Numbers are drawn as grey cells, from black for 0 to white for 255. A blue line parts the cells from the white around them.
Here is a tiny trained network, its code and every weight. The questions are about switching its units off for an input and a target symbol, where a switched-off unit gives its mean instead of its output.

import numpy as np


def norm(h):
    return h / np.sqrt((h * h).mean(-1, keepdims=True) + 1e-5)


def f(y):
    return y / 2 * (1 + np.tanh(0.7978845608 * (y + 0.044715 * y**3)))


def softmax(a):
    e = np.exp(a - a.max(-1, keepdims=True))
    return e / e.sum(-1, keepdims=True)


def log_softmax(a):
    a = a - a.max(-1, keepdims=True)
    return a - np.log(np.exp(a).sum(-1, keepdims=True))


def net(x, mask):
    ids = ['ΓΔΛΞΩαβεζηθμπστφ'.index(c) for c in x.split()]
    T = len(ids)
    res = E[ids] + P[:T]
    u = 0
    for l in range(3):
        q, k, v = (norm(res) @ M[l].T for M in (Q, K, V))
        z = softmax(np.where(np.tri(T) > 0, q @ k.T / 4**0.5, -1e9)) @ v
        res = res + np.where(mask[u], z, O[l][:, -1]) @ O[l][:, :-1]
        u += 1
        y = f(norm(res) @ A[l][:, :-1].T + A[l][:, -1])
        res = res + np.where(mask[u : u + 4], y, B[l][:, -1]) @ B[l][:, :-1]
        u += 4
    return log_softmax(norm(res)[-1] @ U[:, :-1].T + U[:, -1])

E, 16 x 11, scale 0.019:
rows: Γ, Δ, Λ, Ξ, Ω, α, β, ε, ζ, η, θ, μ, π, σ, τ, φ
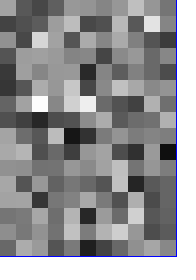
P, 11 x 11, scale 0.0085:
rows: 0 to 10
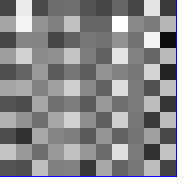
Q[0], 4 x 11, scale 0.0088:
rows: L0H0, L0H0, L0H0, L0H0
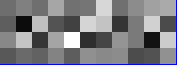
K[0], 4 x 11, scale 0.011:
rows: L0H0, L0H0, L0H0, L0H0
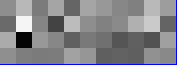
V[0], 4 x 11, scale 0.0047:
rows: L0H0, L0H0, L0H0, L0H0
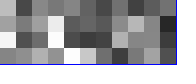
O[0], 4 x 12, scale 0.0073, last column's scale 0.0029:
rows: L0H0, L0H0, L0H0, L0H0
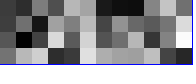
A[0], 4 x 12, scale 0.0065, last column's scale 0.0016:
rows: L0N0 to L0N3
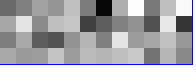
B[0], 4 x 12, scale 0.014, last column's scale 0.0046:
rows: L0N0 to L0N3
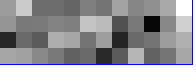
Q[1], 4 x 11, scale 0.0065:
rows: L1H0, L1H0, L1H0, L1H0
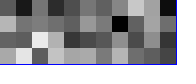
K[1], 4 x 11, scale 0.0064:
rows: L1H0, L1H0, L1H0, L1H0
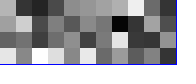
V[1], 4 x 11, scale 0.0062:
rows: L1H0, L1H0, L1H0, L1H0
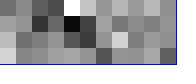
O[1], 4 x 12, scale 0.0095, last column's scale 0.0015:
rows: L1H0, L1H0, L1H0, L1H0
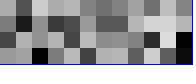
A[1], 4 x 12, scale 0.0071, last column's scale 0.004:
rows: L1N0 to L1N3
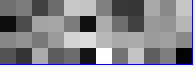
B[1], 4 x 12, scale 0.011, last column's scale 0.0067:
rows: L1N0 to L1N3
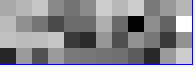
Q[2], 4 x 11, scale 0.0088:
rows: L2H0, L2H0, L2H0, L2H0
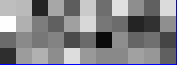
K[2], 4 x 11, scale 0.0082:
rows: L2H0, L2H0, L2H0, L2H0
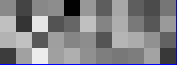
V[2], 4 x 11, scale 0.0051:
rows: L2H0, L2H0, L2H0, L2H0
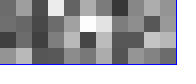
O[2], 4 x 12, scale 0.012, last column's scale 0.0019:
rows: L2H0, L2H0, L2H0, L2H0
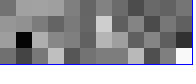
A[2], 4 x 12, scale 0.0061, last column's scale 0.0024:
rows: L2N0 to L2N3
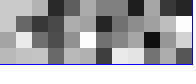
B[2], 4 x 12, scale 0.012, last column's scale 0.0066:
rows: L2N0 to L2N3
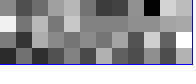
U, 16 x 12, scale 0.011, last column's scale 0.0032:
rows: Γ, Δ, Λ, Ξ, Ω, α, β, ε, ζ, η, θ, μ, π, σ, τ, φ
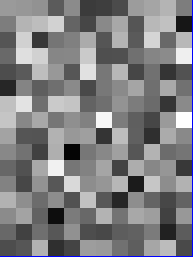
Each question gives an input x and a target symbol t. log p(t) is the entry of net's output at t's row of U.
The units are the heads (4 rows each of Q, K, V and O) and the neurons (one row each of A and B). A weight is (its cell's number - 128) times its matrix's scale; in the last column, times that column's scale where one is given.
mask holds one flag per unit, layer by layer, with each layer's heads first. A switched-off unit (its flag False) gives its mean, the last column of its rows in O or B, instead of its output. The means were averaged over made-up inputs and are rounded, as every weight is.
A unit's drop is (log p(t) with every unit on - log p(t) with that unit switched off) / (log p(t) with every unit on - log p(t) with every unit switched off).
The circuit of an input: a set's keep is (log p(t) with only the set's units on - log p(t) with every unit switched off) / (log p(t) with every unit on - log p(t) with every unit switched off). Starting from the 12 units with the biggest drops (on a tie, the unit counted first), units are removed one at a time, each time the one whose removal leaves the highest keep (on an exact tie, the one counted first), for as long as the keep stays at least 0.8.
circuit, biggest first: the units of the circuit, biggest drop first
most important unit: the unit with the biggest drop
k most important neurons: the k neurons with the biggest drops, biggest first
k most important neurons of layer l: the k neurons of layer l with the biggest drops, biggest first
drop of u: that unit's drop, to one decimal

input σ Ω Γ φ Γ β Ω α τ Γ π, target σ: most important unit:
L0N2
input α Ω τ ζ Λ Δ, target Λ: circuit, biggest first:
[L2H0, L2N0]
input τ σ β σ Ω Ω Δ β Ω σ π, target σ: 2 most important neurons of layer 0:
[L0N0, L0N1]
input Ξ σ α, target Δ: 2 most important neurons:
[L0N0, L0N2]
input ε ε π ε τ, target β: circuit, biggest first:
[L1H0, L1N2]
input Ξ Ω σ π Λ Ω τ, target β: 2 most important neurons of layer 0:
[L0N1, L0N0]
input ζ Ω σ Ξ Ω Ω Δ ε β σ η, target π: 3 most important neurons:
[L2N0, L1N1, L0N2]
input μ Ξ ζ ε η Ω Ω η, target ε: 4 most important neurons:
[L1N0, L0N0, L0N3, L2N0]
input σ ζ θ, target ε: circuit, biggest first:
[L0N2, L1N0]
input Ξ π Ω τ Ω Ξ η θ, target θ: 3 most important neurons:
[L0N2, L0N3, L1N0]
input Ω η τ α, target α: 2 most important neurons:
[L2N3, L0N3]
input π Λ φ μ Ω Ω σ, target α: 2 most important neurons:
[L1N3, L0N2]
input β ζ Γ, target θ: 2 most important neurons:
[L0N2, L0N0]
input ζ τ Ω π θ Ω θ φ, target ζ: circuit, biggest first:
[L0H0]
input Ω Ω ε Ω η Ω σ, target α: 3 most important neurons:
[L1N3, L0N2, L2N2]
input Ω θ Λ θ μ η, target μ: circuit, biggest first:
[L2H0, L2N2, L0N0]
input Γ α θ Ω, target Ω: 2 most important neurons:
[L0N1, L2N2]
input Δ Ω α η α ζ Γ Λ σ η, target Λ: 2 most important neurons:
[L0N3, L1N1]
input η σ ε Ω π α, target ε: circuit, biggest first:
[L0H0, L0N1]
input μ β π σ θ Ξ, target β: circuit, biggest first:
[L1H0]
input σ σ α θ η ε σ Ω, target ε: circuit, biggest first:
[L0N1, L0H0]
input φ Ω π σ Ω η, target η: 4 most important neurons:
[L1N1, L1N0, L0N1, L2N2]
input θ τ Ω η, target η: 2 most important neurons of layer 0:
[L0N1, L0N3]
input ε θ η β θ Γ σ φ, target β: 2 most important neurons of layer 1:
[L1N1, L1N0]
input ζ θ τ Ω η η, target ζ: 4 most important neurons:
[L2N0, L0N2, L1N1, L0N1]
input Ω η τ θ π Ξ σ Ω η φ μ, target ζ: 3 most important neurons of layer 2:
[L2N0, L2N3, L2N2]
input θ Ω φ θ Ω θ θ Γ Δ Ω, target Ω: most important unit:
L2N2
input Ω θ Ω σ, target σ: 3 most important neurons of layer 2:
[L2N3, L2N2, L2N0]
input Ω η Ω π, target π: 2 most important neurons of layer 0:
[L0N3, L0N1]
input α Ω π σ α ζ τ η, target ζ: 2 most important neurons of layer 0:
[L0N2, L0N1]
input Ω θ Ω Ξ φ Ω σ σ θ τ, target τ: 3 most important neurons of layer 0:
[L0N3, L0N2, L0N1]
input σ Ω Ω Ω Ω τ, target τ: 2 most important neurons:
[L0N3, L2N2]
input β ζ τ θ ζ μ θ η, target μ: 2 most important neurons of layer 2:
[L2N2, L2N3]
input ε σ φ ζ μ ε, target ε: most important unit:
L2H0
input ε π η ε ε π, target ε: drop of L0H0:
0.3
